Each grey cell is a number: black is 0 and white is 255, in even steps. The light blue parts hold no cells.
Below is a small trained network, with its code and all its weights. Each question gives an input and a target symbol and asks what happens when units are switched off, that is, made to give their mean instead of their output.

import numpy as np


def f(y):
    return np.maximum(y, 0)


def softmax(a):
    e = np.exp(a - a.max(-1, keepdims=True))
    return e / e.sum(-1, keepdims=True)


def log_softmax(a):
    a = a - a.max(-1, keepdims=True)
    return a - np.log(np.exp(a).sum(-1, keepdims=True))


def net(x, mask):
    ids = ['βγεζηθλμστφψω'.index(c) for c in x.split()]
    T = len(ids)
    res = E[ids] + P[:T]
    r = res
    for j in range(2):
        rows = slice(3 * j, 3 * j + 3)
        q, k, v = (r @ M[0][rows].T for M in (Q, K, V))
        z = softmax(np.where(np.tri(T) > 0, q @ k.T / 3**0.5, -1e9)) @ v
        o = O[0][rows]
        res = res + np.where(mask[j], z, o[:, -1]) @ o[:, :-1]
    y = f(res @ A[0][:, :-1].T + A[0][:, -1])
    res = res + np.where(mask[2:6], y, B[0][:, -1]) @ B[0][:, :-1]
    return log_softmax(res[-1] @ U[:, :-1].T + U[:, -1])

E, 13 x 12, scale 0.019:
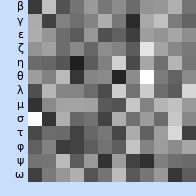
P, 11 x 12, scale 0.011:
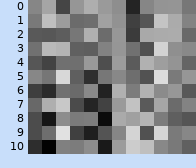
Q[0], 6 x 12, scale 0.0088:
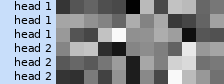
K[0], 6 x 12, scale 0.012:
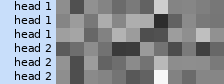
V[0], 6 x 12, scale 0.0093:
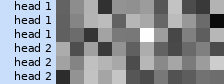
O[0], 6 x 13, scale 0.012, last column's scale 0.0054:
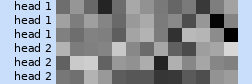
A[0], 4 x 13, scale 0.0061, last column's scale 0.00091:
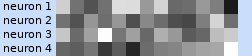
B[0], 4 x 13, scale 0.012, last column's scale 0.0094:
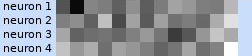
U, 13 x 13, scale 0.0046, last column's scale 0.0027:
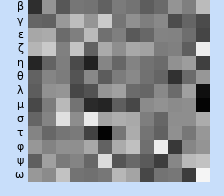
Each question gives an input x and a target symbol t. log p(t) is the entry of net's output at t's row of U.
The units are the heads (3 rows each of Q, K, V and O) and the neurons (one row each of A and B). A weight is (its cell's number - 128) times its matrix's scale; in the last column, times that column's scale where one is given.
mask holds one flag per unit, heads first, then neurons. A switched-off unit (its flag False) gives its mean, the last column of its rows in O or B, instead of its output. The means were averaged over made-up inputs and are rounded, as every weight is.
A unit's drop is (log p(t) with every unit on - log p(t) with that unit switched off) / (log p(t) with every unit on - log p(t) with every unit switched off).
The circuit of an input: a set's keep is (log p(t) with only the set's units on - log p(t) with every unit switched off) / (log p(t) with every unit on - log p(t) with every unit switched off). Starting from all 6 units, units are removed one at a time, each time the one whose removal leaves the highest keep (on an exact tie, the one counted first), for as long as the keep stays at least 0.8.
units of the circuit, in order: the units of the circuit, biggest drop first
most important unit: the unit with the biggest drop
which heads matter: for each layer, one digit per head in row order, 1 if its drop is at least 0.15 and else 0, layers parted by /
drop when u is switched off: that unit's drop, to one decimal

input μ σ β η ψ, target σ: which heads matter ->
01
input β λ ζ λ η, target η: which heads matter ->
11
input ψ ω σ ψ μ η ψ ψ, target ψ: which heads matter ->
01
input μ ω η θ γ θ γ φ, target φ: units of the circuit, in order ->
[head 1; neuron 4; head 2]
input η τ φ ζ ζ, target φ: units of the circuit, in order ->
[head 1; head 2]
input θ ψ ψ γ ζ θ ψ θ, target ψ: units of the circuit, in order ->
[head 2; neuron 2]
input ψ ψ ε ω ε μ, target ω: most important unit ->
head 1
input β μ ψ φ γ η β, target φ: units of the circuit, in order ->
[head 1; head 2; neuron 4]
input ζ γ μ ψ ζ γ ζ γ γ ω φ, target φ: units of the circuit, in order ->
[head 1; neuron 4]
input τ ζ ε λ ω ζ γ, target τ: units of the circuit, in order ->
[head 2; head 1; neuron 3]
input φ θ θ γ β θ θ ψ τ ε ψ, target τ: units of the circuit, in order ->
[head 2; head 1]
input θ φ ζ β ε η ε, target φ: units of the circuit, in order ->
[head 2; head 1; neuron 4]
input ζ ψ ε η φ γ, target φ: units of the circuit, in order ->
[head 1; head 2]
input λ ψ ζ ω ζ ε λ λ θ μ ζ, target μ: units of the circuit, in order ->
[head 2]
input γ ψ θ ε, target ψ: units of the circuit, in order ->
[head 2; neuron 2]
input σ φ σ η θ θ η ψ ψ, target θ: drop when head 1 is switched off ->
1.1
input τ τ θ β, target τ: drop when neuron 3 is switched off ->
0.1
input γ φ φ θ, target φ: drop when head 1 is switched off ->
0.4
